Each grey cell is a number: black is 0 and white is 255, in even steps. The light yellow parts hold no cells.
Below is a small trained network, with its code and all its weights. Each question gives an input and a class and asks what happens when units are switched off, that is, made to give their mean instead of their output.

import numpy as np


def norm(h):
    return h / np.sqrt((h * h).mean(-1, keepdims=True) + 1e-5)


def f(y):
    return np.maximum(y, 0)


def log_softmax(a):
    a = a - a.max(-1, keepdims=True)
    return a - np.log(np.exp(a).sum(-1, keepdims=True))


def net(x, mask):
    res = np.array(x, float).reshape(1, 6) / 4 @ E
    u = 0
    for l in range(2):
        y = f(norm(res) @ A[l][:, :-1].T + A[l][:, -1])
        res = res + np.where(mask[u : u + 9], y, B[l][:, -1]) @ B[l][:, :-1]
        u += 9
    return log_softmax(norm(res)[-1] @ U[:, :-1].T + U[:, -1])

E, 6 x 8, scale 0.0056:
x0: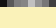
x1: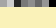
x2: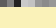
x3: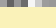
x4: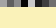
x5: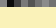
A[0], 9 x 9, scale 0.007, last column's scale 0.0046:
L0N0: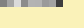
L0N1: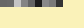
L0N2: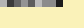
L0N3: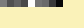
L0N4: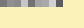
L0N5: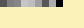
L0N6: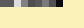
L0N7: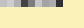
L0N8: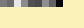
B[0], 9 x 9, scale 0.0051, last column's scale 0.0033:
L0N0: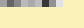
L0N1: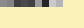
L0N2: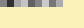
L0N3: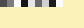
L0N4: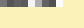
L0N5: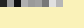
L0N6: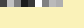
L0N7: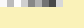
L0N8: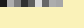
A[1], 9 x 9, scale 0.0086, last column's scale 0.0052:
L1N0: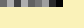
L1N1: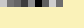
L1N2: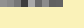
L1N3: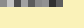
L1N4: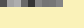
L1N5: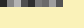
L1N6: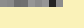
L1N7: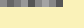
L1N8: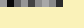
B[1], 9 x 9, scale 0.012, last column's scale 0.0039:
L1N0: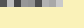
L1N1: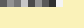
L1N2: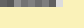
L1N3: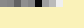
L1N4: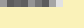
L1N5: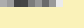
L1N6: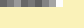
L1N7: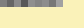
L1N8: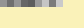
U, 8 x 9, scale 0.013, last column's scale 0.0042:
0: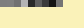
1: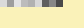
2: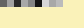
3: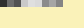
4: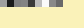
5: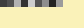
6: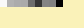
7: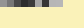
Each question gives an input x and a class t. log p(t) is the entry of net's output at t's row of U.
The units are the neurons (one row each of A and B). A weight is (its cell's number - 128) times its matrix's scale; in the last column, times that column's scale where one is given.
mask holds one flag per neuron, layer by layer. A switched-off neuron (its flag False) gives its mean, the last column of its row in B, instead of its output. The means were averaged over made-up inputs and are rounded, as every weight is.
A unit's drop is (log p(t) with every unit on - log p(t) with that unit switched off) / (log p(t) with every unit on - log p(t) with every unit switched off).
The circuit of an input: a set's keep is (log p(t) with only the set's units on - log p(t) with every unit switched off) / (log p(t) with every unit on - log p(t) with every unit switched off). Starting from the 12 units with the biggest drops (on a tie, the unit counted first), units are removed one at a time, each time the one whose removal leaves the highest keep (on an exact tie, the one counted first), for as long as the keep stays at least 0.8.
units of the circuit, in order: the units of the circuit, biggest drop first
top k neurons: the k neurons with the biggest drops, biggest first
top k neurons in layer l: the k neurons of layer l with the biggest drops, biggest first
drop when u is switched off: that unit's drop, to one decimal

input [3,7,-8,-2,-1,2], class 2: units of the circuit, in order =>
L1N3
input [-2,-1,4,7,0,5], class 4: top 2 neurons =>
L0N2, L1N8
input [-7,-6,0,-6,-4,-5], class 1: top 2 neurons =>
L0N7, L0N4
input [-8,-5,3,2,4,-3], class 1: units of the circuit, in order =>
L0N7, L1N3
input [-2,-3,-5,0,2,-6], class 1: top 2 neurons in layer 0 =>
L0N7, L0N0
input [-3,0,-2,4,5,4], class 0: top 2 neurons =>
L1N1, L0N4
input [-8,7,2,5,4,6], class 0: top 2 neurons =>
L1N1, L0N4
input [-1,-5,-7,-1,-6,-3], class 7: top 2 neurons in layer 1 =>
L1N5, L1N4
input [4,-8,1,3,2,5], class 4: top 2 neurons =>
L1N8, L0N4
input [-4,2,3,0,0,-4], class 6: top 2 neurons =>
L0N7, L1N0
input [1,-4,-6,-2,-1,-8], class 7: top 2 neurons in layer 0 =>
L0N8, L0N6
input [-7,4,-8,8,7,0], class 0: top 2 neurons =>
L1N1, L0N4
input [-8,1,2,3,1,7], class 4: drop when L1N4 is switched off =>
0.0
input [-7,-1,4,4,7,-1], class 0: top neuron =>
L1N1
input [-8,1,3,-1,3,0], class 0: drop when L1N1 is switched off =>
0.6
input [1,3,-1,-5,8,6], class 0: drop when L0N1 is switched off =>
0.1
